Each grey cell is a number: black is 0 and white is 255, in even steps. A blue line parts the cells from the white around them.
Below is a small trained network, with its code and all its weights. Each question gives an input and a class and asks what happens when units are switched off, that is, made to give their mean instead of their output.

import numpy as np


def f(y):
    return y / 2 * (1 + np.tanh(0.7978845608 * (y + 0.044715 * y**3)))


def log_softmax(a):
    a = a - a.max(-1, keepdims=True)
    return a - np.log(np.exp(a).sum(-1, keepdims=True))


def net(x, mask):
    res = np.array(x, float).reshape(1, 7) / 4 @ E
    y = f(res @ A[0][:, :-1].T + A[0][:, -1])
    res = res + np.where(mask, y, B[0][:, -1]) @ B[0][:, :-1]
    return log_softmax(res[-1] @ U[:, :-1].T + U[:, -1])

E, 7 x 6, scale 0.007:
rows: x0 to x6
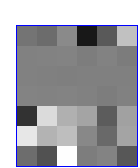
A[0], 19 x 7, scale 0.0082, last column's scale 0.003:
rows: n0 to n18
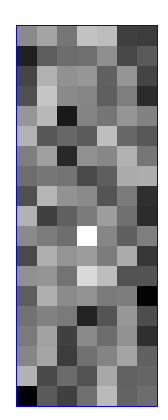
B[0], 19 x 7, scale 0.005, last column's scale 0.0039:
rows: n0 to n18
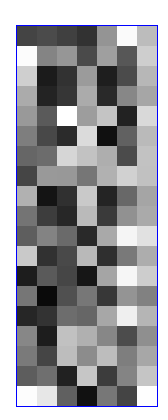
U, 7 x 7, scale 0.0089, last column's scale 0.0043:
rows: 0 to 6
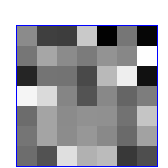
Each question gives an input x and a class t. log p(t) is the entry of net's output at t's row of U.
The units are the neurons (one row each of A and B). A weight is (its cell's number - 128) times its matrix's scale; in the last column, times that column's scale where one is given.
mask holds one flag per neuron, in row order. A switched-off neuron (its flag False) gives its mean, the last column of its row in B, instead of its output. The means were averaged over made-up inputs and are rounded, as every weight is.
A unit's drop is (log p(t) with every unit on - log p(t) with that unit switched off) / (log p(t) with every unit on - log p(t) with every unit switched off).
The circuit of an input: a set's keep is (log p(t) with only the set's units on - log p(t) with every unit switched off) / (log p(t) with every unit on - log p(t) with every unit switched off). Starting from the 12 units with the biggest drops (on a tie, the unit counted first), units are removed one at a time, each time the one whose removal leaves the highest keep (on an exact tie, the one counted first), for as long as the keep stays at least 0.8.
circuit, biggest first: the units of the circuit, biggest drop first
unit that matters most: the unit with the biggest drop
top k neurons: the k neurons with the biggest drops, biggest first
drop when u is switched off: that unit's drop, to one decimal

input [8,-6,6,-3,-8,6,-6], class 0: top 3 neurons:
(n5 n17 n9)
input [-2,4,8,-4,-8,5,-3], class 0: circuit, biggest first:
(n5 n9)
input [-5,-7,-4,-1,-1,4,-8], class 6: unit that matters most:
n4
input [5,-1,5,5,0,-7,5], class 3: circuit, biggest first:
(n18 n1)
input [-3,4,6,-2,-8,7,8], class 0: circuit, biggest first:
(n5 n17)
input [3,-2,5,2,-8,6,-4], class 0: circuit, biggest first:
(n5 n17)
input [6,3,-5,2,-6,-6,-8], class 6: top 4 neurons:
(n4 n6 n16 n15)
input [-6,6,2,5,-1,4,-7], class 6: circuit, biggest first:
(n4 n6)
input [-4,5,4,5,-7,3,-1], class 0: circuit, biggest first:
(n5 n9)
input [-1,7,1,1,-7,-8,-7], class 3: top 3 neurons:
(n18 n1 n4)
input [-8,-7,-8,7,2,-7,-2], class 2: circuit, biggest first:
(n12 n10)
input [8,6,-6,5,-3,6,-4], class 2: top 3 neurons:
(n14 n7 n18)
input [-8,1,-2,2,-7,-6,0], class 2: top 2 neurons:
(n12 n10)
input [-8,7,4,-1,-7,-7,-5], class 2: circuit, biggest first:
(n12)
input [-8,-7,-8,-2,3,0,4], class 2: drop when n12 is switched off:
0.2
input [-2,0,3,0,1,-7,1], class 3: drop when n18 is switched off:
0.4
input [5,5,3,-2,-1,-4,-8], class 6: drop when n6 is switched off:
0.2
